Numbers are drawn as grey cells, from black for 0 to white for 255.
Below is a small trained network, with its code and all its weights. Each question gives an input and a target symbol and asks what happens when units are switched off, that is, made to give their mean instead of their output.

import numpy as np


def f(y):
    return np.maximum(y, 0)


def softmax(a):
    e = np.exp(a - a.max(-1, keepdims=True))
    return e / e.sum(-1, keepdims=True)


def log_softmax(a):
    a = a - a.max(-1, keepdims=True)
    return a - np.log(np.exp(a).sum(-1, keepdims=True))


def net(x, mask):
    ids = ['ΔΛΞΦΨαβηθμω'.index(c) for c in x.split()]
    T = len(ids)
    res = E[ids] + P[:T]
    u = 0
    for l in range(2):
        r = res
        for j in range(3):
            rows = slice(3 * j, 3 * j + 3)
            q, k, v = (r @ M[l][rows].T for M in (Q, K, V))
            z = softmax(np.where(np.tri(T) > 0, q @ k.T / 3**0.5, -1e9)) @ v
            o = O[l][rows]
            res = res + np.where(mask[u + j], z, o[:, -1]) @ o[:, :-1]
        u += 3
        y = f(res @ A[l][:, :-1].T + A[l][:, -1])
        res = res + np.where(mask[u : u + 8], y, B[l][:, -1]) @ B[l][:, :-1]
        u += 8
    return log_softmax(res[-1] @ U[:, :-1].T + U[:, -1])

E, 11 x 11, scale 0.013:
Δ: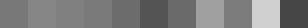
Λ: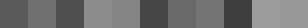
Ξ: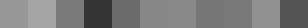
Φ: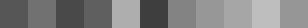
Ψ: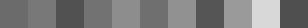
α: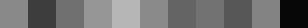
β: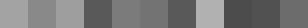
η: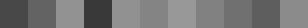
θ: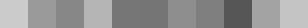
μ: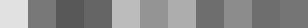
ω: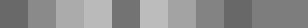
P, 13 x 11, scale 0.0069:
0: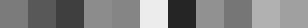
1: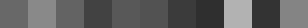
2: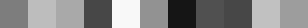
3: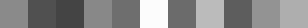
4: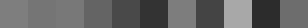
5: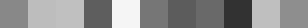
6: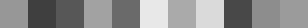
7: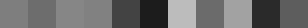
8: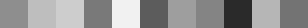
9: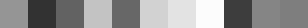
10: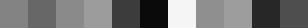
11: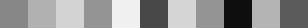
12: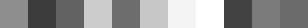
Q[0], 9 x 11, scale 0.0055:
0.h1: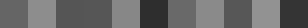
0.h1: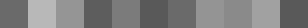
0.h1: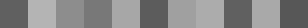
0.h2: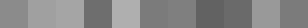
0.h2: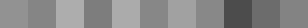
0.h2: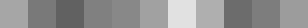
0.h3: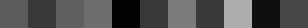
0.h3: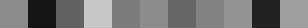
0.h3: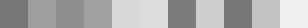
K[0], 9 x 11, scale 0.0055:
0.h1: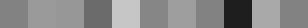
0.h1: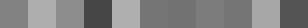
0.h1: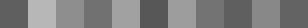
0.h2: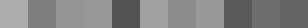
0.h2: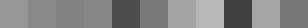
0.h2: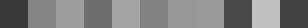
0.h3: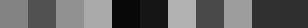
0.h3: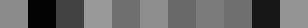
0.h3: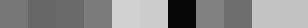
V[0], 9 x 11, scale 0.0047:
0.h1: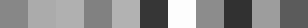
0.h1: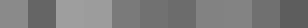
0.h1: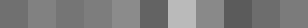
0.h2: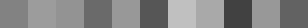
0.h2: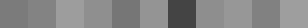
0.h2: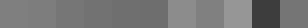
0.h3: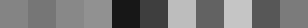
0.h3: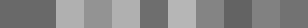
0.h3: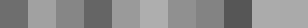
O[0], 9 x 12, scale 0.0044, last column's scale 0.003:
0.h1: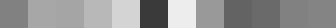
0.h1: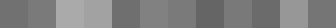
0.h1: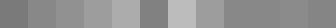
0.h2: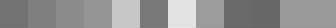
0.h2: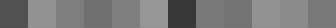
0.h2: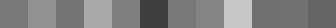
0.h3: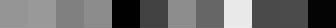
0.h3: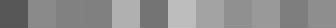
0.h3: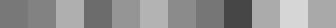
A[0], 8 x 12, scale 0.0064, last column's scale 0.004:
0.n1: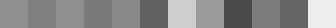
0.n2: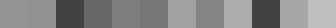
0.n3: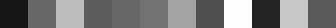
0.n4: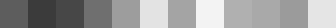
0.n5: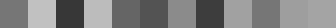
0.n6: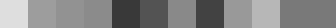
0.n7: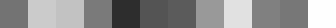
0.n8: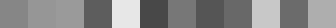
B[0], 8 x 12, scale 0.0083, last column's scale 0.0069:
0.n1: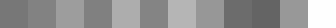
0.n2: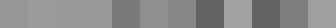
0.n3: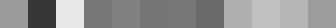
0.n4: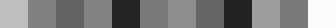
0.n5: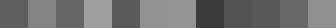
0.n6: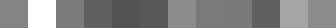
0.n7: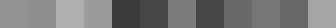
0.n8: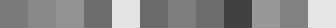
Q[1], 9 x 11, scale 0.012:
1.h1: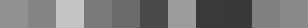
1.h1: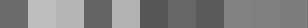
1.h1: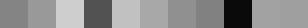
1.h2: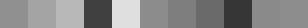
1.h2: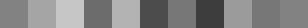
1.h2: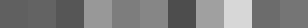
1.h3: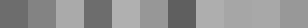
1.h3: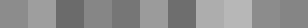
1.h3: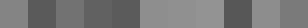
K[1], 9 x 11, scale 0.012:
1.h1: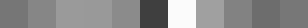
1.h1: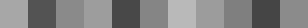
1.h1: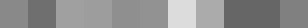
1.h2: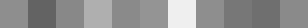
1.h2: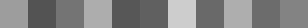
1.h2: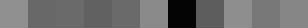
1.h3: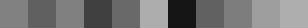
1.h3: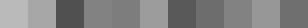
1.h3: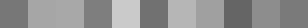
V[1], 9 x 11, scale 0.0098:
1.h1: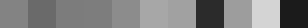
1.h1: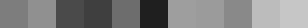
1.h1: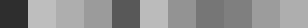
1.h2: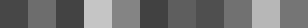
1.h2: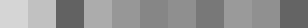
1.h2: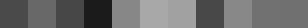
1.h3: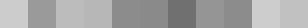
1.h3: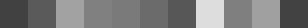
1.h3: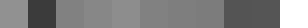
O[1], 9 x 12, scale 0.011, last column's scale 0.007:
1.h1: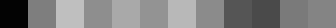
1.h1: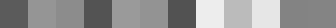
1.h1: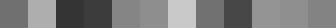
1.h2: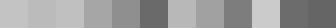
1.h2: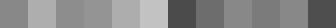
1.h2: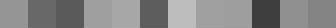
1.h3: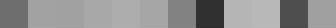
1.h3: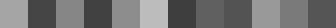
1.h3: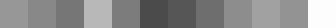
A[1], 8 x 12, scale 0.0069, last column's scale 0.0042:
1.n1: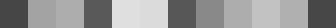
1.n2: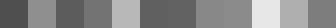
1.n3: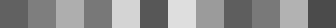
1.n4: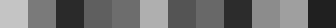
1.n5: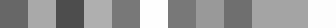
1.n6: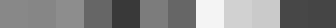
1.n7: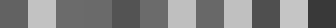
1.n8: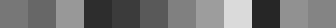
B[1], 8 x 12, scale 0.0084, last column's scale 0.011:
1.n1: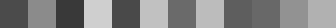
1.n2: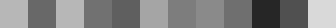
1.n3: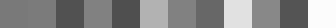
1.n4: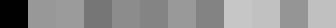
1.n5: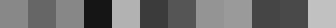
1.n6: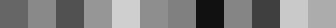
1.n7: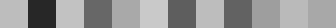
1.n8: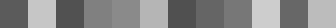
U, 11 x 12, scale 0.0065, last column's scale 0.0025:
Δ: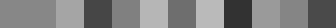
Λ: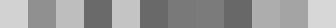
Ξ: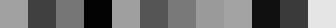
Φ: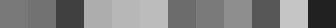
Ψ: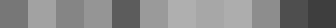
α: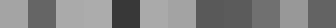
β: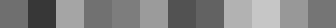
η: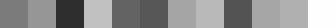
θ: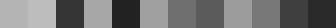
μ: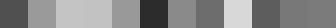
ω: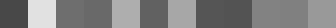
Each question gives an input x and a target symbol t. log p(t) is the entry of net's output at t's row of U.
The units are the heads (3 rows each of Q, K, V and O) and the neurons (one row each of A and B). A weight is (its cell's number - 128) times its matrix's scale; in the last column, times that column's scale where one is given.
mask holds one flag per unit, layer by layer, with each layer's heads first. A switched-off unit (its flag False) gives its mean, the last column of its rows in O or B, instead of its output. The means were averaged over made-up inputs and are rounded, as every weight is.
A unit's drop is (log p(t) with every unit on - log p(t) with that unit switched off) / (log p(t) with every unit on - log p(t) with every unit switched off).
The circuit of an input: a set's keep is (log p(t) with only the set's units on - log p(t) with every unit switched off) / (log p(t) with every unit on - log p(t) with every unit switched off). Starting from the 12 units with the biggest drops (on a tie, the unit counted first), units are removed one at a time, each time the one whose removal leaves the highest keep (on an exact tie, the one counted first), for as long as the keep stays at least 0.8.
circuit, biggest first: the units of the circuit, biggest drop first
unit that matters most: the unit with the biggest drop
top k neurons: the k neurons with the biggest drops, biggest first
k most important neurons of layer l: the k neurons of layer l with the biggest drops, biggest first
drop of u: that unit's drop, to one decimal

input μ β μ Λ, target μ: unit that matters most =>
1.h3
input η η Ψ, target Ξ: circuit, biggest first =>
[1.h2, 1.n2, 0.n8]
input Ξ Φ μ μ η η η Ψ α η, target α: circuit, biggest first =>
[1.h1, 0.n8, 0.n4]
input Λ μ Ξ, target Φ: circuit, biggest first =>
[1.h2, 1.n1, 0.n4]
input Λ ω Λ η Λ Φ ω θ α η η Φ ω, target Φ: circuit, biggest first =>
[1.h1, 1.n6, 0.n8, 1.n1]
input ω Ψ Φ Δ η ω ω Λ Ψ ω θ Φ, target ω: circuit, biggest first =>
[1.h1, 0.n8]
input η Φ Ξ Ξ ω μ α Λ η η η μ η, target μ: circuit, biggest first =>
[1.h3, 1.h1, 0.n8]
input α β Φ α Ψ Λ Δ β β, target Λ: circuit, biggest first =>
[1.h1, 1.n3]
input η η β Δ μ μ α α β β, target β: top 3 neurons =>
[1.n4, 0.n4, 0.n1]
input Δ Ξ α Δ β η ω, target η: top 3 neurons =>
[0.n8, 0.n4, 1.n2]
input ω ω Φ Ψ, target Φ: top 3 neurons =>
[1.n6, 1.n1, 0.n8]
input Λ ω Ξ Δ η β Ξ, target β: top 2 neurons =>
[1.n4, 0.n4]
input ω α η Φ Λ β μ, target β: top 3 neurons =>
[1.n4, 0.n4, 0.n8]
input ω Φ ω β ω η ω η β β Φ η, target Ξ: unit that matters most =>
0.n1
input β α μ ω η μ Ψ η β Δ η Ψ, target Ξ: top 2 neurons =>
[0.n8, 1.n2]
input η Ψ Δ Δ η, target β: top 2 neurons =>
[0.n3, 1.n8]
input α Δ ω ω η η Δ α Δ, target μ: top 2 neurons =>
[0.n1, 0.n8]
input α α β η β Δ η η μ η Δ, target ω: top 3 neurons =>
[1.n6, 0.n6, 0.n7]
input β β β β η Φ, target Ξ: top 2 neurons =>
[1.n2, 0.n8]
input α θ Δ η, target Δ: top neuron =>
[0.n8]
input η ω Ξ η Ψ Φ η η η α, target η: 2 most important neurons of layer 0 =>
[0.n1, 0.n4]
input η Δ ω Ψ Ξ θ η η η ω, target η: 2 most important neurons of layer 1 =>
[1.n2, 1.n3]
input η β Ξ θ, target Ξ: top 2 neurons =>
[1.n5, 0.n8]
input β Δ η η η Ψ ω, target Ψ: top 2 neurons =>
[0.n8, 1.n3]
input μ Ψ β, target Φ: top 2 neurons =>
[1.n1, 0.n4]
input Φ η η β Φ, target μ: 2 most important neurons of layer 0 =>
[0.n3, 0.n7]
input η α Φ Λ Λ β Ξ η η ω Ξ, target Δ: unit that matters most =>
1.n7
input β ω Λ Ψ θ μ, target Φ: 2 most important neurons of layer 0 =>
[0.n1, 0.n6]
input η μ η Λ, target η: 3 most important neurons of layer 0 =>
[0.n4, 0.n3, 0.n8]
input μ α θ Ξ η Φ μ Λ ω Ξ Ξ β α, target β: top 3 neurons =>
[1.n4, 0.n4, 0.n1]
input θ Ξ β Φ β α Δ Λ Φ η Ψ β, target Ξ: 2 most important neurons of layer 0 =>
[0.n4, 0.n8]
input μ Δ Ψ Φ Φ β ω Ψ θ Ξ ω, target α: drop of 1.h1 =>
0.6
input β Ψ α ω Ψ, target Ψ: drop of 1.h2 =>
0.4
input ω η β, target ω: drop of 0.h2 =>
0.0
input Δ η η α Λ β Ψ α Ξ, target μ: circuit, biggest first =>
[1.h1]
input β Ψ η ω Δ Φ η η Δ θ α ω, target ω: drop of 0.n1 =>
0.1
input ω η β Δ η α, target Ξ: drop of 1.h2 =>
0.8
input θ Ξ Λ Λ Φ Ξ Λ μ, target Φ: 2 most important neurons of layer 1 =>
[1.n7, 1.n8]
